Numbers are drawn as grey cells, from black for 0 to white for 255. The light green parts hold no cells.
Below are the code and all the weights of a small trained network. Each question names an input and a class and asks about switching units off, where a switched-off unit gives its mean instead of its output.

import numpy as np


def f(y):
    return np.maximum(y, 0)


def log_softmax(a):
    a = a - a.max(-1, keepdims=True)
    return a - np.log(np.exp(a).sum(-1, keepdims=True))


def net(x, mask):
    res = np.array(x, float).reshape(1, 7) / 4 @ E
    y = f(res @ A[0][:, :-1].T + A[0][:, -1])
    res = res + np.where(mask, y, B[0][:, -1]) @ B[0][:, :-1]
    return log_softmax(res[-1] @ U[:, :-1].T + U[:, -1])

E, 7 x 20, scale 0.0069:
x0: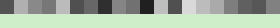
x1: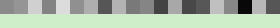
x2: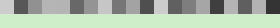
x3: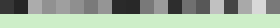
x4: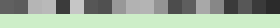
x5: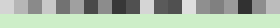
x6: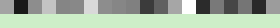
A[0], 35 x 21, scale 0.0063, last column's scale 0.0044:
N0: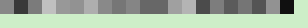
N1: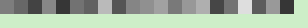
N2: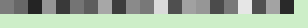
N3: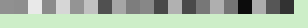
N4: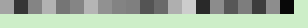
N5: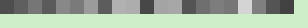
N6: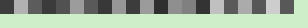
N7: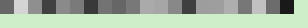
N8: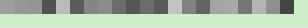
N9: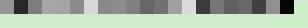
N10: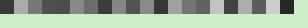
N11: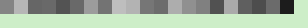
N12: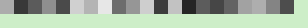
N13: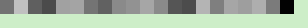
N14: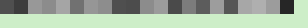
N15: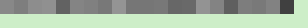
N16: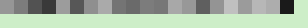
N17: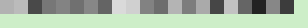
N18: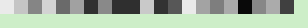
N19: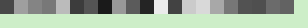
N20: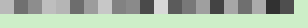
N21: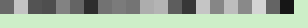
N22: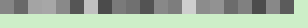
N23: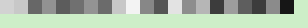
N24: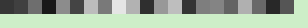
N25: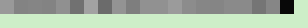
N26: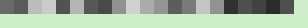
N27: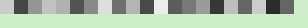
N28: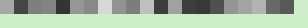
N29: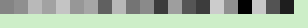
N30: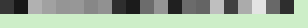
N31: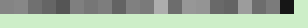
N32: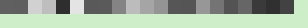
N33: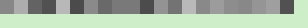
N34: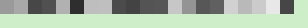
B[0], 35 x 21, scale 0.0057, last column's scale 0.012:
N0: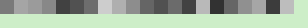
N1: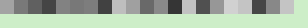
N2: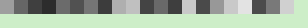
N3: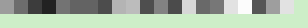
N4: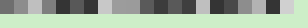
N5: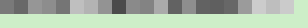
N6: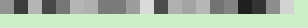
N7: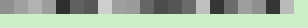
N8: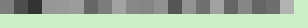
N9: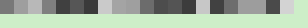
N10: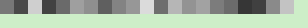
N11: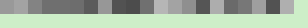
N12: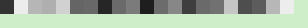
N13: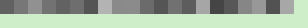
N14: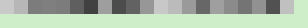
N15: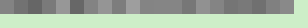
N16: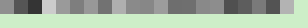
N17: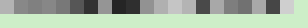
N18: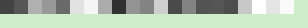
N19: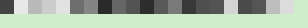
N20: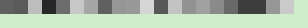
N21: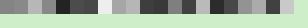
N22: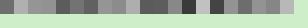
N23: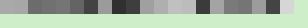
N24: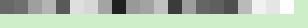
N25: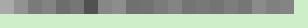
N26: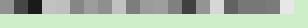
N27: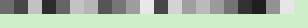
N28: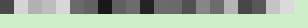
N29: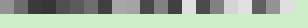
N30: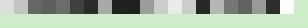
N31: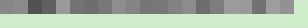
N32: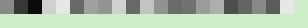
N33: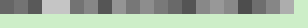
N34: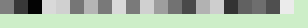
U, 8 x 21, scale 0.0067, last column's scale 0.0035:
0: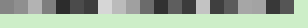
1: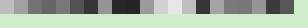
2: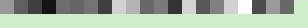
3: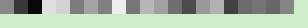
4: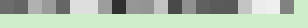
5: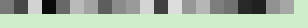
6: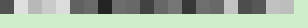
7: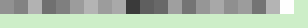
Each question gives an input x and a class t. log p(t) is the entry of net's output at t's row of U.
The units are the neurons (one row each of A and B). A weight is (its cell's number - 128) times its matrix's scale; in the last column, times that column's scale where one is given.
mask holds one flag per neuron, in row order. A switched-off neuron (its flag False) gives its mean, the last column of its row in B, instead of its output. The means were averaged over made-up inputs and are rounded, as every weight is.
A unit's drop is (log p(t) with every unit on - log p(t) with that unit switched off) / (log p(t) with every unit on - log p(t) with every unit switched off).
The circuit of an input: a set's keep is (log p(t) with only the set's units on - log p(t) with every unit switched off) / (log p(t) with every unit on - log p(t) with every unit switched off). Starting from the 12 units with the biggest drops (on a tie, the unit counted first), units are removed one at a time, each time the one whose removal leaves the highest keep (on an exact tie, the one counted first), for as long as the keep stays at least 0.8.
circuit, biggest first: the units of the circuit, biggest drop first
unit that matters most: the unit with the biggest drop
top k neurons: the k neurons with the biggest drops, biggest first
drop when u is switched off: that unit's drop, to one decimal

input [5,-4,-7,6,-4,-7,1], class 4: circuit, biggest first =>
N24
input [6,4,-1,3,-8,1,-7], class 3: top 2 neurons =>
N34, N33
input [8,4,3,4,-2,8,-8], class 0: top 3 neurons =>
N21, N7, N24
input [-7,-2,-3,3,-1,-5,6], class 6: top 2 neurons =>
N12, N28
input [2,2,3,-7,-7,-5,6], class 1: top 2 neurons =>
N17, N23
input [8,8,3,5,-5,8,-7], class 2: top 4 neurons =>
N29, N3, N24, N12
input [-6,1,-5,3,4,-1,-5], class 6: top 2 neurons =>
N12, N28
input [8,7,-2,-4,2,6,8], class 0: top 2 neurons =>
N9, N4
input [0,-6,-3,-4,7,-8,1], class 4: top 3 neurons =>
N24, N5, N34
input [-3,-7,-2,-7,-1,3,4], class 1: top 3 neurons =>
N23, N17, N3
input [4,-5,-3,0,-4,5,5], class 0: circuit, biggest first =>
N4, N9
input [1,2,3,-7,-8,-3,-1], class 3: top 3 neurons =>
N34, N30, N16
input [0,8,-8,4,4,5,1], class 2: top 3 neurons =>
N29, N3, N27
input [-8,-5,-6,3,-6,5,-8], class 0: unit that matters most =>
N21
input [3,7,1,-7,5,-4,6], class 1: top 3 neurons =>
N23, N17, N11
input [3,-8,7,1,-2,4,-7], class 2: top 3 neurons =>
N2, N1, N4
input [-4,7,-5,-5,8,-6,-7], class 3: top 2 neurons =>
N32, N26
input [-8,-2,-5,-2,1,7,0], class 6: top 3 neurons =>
N12, N28, N24
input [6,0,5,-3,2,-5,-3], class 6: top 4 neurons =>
N19, N18, N6, N10
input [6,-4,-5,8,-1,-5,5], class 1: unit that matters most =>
N30
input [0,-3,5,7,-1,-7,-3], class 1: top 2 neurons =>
N30, N18
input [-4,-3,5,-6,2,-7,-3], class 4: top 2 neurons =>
N24, N30
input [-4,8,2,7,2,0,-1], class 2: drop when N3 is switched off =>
1.1
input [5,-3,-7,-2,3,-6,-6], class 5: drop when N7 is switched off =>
-0.1
